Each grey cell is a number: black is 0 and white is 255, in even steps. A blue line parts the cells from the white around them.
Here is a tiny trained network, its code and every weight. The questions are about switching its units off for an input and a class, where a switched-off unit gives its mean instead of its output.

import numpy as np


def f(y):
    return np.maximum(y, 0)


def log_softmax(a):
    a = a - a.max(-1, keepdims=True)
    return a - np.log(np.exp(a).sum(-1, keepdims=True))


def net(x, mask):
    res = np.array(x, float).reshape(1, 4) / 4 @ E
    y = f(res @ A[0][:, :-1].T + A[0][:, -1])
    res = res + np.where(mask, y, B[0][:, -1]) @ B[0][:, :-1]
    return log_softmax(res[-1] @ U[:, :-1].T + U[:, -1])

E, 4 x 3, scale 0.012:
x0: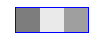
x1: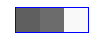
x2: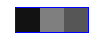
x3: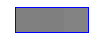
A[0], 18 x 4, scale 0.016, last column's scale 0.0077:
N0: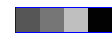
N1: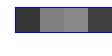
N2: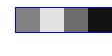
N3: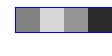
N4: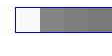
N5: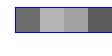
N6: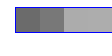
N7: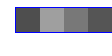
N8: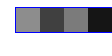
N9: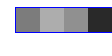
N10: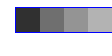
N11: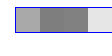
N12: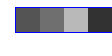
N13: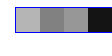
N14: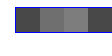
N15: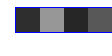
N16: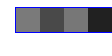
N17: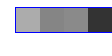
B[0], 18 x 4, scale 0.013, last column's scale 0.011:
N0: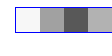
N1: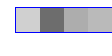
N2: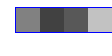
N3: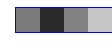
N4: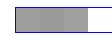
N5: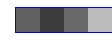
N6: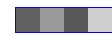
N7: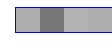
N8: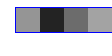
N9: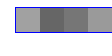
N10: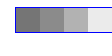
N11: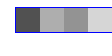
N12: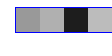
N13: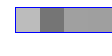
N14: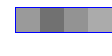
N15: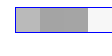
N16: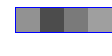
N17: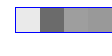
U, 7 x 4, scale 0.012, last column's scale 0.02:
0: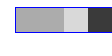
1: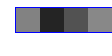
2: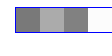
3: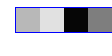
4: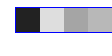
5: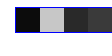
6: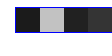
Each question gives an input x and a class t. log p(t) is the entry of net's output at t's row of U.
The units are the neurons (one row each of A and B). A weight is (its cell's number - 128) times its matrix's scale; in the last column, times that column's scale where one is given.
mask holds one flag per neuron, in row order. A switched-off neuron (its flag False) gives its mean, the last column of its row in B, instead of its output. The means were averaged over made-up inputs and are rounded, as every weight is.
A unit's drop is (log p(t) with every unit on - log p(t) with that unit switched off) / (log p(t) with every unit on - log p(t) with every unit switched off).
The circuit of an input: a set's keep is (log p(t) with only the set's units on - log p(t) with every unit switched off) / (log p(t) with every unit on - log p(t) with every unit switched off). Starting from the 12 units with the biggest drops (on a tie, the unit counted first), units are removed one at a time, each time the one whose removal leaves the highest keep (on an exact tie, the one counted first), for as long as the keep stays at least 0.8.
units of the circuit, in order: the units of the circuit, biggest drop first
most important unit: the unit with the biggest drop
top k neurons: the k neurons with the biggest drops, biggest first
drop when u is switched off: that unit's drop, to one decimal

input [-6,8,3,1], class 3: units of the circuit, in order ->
[N12; N0]
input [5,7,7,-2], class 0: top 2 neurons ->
[N10; N1]
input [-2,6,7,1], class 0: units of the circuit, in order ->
[N1]
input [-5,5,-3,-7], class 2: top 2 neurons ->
[N3; N2]
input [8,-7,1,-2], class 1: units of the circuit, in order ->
[N2; N3]
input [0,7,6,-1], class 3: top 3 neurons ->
[N12; N0; N6]
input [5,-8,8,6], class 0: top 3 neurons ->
[N15; N7; N12]
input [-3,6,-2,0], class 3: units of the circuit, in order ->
[N12; N0; N6]
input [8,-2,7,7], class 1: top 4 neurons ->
[N2; N3; N5; N4]
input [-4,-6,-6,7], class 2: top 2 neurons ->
[N15; N12]
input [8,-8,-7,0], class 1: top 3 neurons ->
[N2; N3; N15]
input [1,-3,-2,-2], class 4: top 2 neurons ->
[N0; N12]
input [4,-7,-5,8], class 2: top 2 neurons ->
[N12; N0]
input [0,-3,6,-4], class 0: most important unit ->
N15
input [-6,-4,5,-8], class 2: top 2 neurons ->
[N15; N3]
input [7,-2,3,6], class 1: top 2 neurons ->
[N2; N3]
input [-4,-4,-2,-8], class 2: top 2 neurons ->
[N12; N0]
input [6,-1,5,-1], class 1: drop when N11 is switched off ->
0.2
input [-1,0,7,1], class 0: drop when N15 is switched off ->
0.1
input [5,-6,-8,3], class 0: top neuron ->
[N4]
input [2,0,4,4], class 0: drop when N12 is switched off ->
0.3
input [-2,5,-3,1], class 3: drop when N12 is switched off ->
0.2
